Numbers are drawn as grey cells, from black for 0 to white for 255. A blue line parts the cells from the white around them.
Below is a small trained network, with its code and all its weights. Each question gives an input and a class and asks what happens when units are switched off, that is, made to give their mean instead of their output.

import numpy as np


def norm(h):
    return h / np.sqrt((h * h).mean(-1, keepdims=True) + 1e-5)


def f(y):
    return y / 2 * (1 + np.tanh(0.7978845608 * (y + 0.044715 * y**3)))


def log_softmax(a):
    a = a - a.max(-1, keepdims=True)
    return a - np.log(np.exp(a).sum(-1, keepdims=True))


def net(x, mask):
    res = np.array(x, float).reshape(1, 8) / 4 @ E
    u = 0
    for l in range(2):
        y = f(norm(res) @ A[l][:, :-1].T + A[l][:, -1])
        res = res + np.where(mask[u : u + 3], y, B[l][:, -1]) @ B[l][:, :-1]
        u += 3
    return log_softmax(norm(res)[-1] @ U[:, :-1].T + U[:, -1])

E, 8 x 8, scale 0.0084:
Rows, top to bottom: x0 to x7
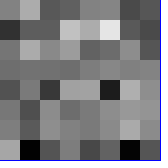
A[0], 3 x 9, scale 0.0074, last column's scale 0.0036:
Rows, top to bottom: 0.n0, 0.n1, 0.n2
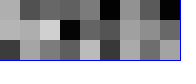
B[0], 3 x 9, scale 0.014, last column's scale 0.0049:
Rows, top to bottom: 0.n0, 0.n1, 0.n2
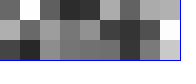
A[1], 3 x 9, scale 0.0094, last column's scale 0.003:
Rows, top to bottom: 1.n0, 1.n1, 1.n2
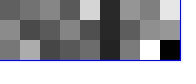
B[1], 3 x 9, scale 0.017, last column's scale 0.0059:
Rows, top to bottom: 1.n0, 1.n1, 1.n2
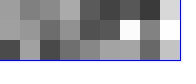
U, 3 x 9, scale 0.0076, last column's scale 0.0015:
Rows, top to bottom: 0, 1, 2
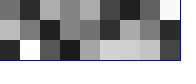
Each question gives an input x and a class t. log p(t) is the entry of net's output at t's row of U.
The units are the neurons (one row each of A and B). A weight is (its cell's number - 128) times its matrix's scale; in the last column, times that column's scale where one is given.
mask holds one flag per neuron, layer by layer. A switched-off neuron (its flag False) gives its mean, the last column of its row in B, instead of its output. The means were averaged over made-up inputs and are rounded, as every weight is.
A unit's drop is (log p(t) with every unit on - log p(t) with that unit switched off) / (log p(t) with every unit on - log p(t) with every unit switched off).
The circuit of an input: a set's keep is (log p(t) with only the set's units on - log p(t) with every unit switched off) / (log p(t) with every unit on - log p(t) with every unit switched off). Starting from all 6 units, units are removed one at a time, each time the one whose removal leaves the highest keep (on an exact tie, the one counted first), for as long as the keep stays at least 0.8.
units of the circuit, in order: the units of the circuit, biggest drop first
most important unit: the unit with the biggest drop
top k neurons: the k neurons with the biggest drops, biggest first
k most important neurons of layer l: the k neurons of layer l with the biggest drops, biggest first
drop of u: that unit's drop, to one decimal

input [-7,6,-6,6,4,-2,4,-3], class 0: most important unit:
1.n1
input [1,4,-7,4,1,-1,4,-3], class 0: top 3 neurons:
(1.n1 0.n0 1.n2)
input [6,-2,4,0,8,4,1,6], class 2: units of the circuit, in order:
(0.n0 1.n2)
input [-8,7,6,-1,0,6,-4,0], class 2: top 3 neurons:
(0.n1 1.n0 0.n2)
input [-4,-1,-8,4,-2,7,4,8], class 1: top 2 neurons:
(1.n1 0.n2)
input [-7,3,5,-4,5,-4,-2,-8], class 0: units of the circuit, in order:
(0.n2 1.n1)
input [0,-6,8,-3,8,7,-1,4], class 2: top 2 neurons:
(0.n0 1.n2)
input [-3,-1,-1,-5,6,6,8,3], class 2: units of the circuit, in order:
(0.n0 1.n2)
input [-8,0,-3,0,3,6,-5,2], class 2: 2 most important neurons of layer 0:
(0.n1 0.n0)
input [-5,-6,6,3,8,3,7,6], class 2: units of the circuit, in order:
(0.n0 1.n2)
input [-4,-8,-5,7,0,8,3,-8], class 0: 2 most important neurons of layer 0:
(0.n1 0.n0)
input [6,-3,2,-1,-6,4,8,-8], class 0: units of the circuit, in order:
(0.n1 1.n1)
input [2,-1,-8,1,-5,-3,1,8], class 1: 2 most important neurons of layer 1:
(1.n1 1.n0)
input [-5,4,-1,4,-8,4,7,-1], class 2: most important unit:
0.n1
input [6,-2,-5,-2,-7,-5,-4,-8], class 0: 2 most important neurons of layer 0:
(0.n1 0.n0)
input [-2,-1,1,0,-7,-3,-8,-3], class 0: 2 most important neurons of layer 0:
(0.n1 0.n0)
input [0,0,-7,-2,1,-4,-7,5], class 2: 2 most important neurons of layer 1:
(1.n0 1.n2)
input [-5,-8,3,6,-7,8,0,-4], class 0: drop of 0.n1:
0.2
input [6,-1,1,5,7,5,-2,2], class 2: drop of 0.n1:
0.1
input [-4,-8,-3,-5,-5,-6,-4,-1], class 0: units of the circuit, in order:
(0.n1)
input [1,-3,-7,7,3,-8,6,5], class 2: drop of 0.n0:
0.3
